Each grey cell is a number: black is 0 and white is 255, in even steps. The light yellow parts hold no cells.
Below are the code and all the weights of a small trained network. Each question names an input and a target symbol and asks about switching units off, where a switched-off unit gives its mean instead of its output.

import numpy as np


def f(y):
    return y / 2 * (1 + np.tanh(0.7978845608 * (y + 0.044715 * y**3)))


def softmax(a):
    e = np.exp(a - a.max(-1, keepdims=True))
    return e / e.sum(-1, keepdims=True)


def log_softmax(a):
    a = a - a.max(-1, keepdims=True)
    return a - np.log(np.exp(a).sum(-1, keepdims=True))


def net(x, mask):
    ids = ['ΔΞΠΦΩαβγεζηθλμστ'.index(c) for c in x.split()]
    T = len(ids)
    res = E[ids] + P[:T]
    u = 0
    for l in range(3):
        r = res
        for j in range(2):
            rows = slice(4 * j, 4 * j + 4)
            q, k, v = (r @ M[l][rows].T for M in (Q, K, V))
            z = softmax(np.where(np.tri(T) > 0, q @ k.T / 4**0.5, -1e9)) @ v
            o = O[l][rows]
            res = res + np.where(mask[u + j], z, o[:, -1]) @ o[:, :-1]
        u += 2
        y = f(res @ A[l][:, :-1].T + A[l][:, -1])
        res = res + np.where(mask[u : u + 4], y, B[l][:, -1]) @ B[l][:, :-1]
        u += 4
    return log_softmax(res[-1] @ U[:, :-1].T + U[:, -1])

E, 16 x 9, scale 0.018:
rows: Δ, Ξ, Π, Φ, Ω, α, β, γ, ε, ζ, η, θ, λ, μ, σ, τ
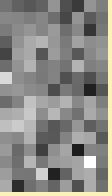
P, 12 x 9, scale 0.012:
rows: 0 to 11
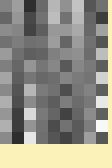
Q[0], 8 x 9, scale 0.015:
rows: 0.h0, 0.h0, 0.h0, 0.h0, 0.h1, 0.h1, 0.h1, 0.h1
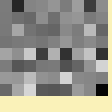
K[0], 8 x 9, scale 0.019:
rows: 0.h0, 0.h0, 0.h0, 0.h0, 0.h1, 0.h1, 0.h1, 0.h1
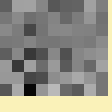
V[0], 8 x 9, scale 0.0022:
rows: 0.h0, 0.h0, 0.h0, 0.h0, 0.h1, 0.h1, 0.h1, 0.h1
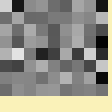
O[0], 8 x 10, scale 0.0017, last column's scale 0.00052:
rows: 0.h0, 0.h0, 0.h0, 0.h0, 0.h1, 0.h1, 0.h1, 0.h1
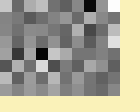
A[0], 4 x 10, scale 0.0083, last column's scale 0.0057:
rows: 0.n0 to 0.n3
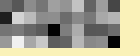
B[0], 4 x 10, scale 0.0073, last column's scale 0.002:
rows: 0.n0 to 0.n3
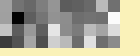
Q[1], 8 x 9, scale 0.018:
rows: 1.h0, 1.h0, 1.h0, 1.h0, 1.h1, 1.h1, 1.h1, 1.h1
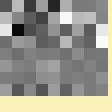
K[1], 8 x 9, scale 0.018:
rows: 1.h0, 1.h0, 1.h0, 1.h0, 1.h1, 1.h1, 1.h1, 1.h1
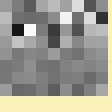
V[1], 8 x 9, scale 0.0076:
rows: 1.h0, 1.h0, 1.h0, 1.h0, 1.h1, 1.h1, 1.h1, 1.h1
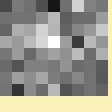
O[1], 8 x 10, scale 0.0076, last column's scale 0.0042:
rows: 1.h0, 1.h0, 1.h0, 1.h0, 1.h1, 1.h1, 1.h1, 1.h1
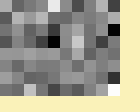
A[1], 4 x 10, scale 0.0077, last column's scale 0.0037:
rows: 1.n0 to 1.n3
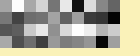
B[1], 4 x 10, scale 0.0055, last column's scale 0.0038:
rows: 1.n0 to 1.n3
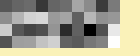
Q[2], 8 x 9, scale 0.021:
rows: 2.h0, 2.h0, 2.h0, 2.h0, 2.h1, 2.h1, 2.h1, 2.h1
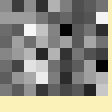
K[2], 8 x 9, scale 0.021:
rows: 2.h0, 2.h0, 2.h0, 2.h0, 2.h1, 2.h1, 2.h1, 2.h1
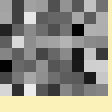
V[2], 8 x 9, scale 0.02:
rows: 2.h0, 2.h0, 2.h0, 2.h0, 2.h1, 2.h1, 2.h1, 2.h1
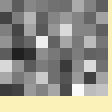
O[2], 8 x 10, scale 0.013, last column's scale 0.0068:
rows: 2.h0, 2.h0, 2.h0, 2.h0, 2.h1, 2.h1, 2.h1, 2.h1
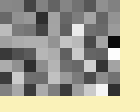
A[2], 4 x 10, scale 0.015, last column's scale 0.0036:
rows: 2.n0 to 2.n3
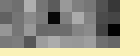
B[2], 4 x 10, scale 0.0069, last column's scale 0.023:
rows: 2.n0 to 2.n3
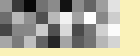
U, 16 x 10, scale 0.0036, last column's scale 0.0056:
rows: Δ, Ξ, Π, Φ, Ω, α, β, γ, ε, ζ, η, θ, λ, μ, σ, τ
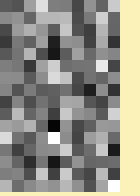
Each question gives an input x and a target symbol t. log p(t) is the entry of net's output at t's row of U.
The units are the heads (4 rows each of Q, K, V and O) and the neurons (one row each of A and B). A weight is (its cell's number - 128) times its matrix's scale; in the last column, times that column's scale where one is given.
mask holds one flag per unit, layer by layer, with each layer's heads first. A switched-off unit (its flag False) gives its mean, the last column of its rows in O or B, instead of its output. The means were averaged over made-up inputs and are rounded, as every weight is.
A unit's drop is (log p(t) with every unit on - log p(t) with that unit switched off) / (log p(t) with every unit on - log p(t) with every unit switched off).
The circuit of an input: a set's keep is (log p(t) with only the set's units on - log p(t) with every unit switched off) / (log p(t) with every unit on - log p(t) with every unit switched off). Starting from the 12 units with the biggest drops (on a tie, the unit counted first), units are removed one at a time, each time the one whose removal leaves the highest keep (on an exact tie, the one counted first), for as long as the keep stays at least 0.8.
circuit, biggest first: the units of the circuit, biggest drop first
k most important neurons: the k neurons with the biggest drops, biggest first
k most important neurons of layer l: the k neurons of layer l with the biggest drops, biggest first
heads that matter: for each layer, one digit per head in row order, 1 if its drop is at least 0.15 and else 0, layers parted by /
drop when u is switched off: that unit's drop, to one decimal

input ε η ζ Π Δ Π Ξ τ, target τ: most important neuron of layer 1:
1.n2
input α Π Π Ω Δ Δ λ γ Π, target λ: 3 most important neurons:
2.n2, 2.n1, 2.n0
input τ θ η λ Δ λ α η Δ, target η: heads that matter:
00 / 00 / 01
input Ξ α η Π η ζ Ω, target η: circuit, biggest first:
2.h1, 0.n3
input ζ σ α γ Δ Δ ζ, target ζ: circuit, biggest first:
1.h0, 2.n1
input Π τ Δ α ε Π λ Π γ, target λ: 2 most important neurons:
2.n2, 2.n1
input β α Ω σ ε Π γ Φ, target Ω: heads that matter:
00 / 00 / 11
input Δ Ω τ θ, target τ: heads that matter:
00 / 00 / 10
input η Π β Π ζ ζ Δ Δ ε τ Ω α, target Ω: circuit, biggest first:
2.h1, 2.h0
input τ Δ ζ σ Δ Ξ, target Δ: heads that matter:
00 / 00 / 11
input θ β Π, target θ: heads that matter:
00 / 10 / 01
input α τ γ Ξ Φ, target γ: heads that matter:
00 / 10 / 01
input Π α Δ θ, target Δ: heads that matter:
00 / 00 / 10
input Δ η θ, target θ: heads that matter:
00 / 10 / 01
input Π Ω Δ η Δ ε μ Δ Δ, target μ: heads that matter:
00 / 10 / 11
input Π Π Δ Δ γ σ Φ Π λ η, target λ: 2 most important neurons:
2.n2, 2.n0
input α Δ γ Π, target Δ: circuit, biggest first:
2.h0, 2.h1
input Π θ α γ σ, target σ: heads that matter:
00 / 00 / 11
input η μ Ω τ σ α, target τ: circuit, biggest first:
2.h0
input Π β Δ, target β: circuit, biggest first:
2.h1
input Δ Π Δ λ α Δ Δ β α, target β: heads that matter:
00 / 10 / 01
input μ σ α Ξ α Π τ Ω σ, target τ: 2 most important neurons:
1.n2, 0.n2
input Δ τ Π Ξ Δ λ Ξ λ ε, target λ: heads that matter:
00 / 00 / 01
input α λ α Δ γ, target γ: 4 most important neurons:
1.n3, 2.n0, 2.n1, 0.n3
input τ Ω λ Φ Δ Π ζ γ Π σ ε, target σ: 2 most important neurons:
1.n2, 2.n3
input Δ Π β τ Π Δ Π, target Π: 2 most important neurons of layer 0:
0.n2, 0.n3
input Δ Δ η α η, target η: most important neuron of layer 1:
1.n2
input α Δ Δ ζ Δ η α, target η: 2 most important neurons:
0.n3, 2.n0
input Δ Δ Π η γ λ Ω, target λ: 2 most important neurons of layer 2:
2.n2, 2.n1
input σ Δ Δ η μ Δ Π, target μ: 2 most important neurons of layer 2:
2.n2, 2.n1
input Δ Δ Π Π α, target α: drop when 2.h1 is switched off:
1.0
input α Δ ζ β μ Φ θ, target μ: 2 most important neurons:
1.n2, 2.n1
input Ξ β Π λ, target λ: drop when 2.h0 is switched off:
0.1
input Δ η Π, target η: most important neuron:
0.n3
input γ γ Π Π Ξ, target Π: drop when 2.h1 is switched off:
0.9
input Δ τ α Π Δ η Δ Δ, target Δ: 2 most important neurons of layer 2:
2.n0, 2.n1
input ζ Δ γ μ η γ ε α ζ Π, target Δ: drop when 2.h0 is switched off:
0.5
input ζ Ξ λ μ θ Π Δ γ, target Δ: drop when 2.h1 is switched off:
0.2
